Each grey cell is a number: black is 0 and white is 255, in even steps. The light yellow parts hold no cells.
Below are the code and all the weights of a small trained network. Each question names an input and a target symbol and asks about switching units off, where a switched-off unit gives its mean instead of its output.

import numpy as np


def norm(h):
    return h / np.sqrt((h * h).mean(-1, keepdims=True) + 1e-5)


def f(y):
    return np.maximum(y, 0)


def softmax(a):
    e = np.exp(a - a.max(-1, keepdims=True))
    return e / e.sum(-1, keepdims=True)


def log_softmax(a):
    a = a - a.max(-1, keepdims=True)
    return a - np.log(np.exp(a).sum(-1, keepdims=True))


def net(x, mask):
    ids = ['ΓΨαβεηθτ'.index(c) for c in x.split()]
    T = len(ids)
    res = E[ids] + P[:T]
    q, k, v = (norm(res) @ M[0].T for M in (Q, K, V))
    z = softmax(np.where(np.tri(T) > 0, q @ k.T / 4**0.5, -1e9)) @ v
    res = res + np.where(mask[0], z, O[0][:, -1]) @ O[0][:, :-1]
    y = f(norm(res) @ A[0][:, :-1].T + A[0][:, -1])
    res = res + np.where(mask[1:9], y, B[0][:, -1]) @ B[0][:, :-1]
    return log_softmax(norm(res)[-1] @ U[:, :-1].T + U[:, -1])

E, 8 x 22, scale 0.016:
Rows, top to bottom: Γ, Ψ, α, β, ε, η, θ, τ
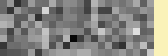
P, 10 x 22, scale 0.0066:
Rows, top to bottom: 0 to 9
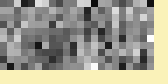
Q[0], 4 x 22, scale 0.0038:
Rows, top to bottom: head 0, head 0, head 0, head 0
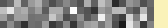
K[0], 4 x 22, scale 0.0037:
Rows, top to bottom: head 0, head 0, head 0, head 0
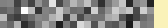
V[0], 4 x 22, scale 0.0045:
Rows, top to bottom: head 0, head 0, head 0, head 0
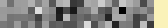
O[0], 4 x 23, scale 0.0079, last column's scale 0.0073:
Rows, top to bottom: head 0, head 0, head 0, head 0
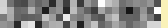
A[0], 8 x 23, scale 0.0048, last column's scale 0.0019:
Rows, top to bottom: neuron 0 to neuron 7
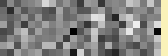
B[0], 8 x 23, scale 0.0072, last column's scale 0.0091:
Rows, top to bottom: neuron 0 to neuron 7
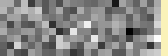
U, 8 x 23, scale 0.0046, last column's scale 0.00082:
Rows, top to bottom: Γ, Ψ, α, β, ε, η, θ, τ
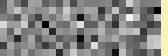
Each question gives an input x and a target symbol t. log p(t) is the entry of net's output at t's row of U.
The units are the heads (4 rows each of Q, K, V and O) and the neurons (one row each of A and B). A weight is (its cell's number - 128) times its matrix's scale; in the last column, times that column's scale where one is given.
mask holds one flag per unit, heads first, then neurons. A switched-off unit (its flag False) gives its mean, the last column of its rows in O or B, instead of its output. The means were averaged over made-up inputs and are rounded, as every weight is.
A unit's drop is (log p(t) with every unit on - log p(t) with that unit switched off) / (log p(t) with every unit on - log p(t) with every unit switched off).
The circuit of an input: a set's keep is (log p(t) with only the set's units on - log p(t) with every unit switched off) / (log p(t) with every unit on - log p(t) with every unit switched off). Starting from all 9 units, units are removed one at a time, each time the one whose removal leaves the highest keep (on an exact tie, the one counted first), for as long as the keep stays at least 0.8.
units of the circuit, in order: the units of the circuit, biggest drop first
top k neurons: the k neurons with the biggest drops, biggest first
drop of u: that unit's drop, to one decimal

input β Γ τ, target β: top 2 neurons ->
neuron 5; neuron 7
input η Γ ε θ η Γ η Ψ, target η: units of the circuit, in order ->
head 0
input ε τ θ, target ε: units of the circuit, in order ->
head 0; neuron 3
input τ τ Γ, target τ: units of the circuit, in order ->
head 0; neuron 4
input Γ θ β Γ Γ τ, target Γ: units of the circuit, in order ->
head 0; neuron 7
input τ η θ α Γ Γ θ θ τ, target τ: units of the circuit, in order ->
head 0; neuron 4; neuron 0
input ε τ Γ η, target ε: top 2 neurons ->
neuron 3; neuron 7
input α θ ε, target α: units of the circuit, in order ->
head 0; neuron 0
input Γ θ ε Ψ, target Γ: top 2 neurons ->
neuron 7; neuron 5
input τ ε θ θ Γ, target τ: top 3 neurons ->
neuron 4; neuron 0; neuron 3
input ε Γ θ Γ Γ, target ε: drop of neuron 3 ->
0.3
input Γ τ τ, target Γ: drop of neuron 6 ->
0.0
